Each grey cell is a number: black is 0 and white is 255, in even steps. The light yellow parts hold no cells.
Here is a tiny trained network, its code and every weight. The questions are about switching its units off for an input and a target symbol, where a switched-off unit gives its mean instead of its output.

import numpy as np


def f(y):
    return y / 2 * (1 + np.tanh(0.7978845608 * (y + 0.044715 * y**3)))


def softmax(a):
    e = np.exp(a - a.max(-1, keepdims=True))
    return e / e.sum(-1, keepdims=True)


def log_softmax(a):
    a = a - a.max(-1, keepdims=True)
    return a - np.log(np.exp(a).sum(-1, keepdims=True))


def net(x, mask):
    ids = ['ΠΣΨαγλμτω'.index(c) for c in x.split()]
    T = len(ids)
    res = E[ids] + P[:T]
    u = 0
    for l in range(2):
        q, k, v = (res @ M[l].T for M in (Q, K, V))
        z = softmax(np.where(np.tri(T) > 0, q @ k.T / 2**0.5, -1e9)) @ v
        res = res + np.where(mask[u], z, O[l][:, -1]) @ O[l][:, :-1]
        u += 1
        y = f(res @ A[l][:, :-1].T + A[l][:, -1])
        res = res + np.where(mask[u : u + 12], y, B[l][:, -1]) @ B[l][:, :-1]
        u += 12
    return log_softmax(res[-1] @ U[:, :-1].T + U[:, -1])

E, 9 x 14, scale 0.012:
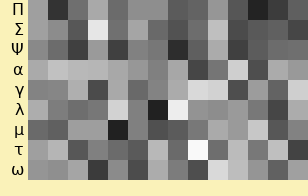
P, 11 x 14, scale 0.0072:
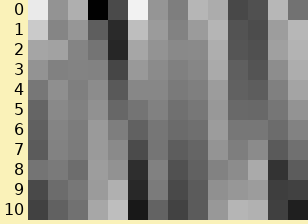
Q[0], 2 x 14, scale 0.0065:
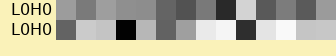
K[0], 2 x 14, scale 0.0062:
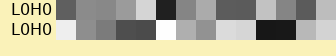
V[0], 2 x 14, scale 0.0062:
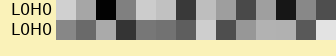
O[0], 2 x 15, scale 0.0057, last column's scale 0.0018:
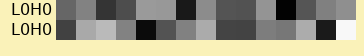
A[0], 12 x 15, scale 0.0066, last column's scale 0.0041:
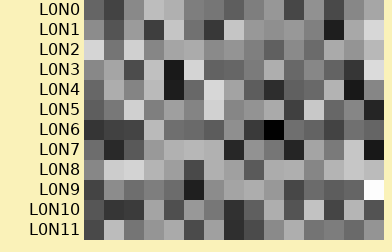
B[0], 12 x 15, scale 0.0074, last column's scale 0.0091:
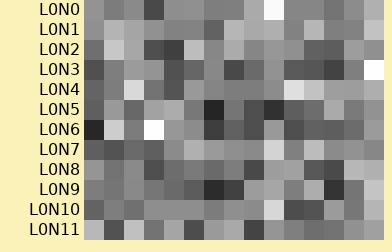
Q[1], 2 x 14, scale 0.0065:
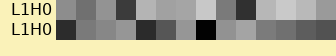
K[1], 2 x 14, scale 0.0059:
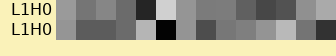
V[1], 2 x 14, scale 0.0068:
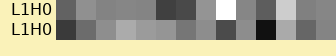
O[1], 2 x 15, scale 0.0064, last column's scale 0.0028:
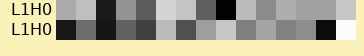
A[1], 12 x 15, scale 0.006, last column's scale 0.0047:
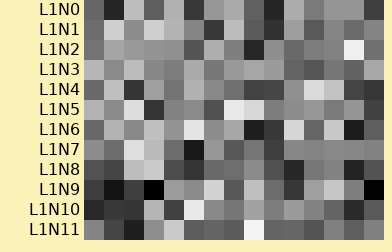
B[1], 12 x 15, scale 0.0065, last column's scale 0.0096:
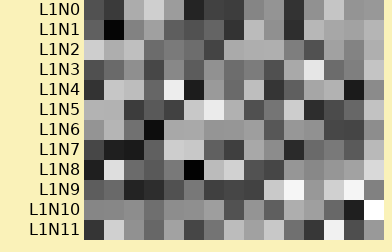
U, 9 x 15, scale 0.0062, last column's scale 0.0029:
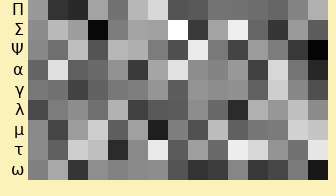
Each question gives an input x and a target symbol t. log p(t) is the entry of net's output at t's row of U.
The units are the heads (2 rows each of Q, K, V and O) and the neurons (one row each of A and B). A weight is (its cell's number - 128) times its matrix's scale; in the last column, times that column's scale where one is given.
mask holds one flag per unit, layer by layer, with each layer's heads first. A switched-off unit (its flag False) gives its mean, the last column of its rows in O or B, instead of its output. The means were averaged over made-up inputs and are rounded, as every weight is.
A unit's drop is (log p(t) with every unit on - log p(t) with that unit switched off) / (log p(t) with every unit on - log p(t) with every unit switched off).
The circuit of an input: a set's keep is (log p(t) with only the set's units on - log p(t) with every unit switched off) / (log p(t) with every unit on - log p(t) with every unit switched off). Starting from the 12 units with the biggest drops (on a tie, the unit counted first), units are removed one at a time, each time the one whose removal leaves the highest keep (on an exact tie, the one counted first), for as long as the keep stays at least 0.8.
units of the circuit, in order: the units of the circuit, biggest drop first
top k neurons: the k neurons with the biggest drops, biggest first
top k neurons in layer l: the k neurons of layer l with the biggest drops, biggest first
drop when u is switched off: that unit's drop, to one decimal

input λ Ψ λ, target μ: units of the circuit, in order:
L0H0, L1N1, L1N8, L0N6
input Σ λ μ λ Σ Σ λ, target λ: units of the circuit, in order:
L0H0, L0N6, L1N1, L1N5
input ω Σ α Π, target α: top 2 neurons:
L1N8, L0N8
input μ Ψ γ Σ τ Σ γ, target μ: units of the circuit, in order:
L1H0, L1N8, L1N10
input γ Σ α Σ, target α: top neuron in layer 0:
L0N2
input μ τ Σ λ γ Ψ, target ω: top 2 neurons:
L0N6, L1N1
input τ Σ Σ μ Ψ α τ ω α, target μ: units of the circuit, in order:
L1N8, L1N10
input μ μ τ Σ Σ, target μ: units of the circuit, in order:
L1H0, L0N3, L1N10
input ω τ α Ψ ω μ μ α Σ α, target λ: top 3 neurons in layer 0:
L0N3, L0N9, L0N11
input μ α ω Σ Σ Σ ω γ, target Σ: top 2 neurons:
L0N3, L0N6
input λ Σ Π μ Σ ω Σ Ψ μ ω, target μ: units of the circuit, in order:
L1N8, L1N10, L1N5
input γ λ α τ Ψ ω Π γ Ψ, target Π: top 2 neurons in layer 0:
L0N9, L0N10
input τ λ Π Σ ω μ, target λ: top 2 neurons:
L1N8, L1N7
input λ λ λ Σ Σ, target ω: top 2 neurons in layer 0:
L0N1, L0N3
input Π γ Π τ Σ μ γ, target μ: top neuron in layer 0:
L0N9
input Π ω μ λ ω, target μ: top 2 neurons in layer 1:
L1N0, L1N8
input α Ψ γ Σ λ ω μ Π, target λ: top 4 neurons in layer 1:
L1N8, L1N5, L1N7, L1N10
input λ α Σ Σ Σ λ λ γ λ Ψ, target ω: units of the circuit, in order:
L0H0, L0N6
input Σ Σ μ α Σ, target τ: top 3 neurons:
L1N10, L0N4, L1N7
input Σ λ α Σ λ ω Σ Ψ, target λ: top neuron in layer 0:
L0N3
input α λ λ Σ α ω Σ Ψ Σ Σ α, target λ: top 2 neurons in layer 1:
L1N0, L1N7
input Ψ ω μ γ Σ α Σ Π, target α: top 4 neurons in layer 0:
L0N6, L0N4, L0N2, L0N8
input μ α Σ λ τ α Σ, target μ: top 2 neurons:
L0N3, L0N10
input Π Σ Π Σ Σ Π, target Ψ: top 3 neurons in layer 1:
L1N10, L1N8, L1N5
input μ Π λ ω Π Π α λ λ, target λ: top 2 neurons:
L0N6, L1N4
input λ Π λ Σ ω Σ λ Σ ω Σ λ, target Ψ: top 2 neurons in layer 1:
L1N4, L1N8
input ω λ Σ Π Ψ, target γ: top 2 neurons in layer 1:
L1N9, L1N10
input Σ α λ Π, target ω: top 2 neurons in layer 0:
L0N6, L0N1
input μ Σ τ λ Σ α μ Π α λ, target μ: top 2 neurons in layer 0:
L0N6, L0N3
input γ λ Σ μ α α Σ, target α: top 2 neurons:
L1N8, L1N11
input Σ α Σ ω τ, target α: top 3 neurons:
L1N11, L0N3, L0N4
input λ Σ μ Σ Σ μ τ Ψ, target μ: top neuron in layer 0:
L0N10
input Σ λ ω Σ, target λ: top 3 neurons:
L1N7, L1N8, L0N3
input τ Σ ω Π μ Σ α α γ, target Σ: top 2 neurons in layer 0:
L0N3, L0N1
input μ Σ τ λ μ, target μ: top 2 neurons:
L0N10, L1N10
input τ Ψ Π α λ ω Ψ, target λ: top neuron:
L1N8
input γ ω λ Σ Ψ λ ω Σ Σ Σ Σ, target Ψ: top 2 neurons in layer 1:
L1N10, L1N8
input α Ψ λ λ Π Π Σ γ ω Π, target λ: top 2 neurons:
L1N8, L1N7
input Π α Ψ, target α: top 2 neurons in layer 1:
L1N8, L1N11
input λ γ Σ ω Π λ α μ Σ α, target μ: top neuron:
L1N0
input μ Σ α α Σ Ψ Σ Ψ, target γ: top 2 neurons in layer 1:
L1N9, L1N11
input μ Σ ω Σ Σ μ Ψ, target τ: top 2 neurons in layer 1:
L1N10, L1N7
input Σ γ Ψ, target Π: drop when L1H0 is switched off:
0.5
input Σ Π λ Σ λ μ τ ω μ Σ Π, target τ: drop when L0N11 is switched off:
-0.1
